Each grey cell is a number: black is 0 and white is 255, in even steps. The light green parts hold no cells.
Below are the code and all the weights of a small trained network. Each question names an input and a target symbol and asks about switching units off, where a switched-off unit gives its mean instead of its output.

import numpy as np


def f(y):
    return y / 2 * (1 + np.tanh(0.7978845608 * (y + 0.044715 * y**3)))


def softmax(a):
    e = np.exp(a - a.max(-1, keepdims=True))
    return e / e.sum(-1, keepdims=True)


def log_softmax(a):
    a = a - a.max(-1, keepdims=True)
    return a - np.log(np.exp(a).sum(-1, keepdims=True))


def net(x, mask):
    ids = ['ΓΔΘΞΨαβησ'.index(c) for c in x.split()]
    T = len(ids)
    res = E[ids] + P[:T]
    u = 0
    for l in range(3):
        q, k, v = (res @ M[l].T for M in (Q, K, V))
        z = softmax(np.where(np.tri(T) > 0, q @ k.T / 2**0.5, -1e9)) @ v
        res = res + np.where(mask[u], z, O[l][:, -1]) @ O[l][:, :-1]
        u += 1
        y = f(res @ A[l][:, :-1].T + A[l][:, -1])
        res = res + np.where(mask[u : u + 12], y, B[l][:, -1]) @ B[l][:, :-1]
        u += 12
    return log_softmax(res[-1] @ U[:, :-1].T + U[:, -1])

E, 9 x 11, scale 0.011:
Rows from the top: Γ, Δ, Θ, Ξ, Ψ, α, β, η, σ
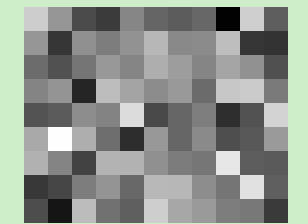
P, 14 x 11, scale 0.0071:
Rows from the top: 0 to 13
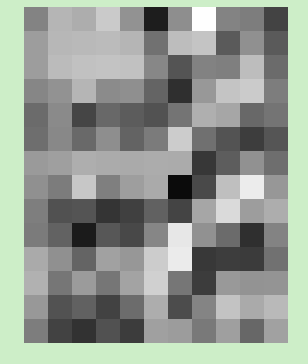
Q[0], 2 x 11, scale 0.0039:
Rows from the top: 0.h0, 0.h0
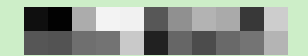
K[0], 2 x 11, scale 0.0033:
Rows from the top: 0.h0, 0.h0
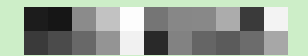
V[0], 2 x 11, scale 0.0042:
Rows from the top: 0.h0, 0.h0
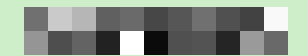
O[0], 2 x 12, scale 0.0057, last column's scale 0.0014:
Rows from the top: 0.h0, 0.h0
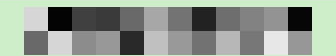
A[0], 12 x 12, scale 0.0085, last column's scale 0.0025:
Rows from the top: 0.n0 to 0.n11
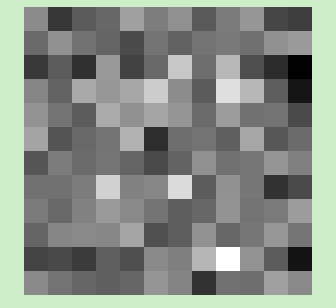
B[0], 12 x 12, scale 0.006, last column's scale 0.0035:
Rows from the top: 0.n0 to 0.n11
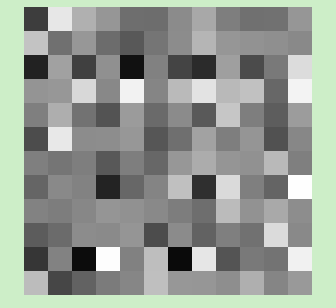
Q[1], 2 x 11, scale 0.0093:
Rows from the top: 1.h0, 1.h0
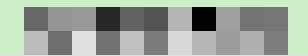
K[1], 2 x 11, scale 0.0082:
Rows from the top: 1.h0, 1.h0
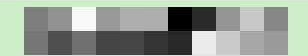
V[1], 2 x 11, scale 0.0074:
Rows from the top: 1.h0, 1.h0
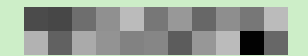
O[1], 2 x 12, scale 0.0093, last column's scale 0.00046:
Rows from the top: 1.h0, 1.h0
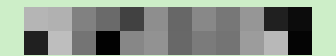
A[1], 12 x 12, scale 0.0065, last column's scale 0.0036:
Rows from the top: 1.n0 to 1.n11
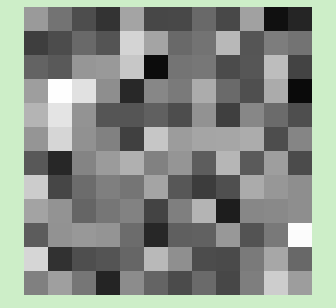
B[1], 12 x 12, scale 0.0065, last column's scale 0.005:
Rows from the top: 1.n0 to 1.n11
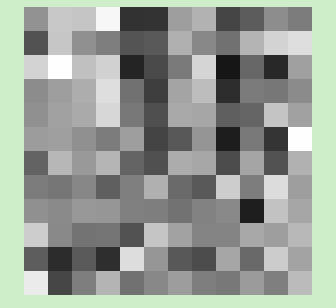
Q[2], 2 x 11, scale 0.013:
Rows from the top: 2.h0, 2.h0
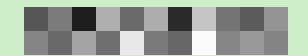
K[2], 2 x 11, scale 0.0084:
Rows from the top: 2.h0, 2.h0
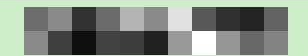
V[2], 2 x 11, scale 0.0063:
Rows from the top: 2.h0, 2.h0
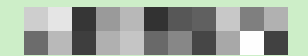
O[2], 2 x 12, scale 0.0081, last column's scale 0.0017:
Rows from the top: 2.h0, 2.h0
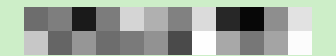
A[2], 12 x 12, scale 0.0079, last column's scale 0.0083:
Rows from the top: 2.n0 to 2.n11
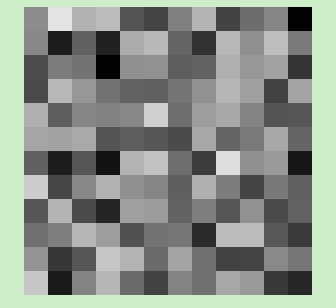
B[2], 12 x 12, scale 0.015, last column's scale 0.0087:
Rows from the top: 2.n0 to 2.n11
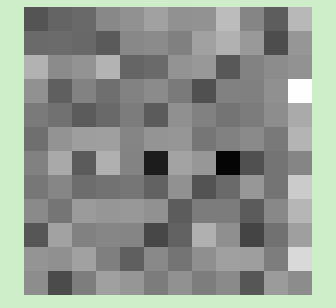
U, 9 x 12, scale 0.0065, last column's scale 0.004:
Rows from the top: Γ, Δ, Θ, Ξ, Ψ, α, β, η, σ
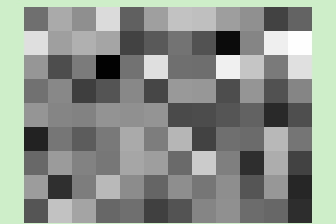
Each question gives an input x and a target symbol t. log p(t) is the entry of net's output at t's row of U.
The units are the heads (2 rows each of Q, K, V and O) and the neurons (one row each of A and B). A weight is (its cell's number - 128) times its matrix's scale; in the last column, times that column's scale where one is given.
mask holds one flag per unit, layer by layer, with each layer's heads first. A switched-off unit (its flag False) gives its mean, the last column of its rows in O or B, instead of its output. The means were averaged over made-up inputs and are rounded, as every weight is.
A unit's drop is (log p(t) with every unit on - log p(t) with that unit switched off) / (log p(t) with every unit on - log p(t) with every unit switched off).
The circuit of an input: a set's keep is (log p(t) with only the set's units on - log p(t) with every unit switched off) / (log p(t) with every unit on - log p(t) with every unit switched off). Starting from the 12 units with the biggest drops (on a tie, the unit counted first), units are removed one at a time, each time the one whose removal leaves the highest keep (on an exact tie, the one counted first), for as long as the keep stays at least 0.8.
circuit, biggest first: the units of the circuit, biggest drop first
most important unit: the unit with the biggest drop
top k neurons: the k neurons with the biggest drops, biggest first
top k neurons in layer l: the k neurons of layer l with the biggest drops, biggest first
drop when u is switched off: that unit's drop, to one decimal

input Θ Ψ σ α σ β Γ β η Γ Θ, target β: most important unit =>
2.h0
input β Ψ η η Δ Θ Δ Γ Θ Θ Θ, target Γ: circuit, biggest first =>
(1.h0, 0.n7, 1.n6, 2.n3)
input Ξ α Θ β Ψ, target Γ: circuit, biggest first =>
(1.n2, 2.n0, 0.n9)
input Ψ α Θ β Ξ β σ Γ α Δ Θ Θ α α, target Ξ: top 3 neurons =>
(2.n6, 2.n1, 0.n11)
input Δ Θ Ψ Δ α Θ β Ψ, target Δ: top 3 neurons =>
(0.n7, 1.n2, 0.n3)
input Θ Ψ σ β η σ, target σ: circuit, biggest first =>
(2.n9, 0.n2, 2.h0, 0.n7)
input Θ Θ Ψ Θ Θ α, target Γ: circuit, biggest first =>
(2.n0, 1.n3)
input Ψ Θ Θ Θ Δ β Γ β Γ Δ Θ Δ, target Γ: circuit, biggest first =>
(0.n3, 1.h0, 1.n6, 2.n3)
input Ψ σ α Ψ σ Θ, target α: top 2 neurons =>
(0.n2, 0.n7)
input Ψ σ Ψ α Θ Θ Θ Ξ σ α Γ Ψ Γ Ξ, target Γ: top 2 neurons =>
(0.n10, 0.n2)
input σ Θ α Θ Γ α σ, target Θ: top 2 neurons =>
(0.n7, 0.n10)
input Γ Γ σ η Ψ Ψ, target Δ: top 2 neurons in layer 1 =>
(1.n2, 1.n10)
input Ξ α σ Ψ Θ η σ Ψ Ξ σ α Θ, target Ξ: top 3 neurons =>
(0.n3, 2.n7, 2.n4)
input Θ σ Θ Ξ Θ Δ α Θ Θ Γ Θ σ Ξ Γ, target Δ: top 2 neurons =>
(0.n5, 1.n0)
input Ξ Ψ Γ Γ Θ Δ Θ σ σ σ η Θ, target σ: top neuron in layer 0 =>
(0.n3)
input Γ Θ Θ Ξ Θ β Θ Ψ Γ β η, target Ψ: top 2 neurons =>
(0.n7, 1.n5)
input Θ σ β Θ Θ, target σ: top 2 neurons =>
(2.n9, 0.n10)
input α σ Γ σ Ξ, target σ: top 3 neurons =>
(2.n9, 0.n10, 0.n2)
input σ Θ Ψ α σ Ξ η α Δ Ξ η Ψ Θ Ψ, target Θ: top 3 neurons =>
(1.n2, 1.n10, 0.n11)
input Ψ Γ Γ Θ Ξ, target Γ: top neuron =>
(2.n10)
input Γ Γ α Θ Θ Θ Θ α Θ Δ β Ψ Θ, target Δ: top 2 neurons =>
(2.n2, 0.n10)
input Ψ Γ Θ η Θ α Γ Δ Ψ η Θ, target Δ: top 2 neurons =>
(0.n7, 2.n2)
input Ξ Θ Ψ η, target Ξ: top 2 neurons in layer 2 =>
(2.n7, 2.n4)
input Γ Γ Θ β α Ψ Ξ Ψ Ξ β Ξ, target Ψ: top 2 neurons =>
(1.n5, 0.n7)
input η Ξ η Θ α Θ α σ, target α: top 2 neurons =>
(0.n1, 0.n3)
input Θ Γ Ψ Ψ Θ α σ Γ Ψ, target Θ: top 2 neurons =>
(1.n2, 0.n10)
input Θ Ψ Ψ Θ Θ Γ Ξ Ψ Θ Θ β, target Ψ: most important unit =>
1.h0
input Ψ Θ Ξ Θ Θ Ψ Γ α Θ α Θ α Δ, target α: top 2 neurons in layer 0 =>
(0.n10, 0.n3)
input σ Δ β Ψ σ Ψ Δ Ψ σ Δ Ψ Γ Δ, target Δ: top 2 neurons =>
(2.n2, 0.n10)
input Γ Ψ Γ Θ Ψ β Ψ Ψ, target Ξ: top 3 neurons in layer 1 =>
(1.n10, 1.n7, 1.n5)
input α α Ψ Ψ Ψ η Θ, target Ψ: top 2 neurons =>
(1.n5, 2.n8)
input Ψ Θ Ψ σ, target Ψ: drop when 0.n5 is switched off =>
0.0
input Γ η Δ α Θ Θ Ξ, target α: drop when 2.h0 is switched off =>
0.2
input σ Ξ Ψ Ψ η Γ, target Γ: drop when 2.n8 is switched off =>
0.0
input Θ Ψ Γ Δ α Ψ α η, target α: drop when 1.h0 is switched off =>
0.4
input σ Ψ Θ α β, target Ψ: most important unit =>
0.n10
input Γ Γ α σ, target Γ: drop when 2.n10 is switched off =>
0.1
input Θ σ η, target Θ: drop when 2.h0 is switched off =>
0.2
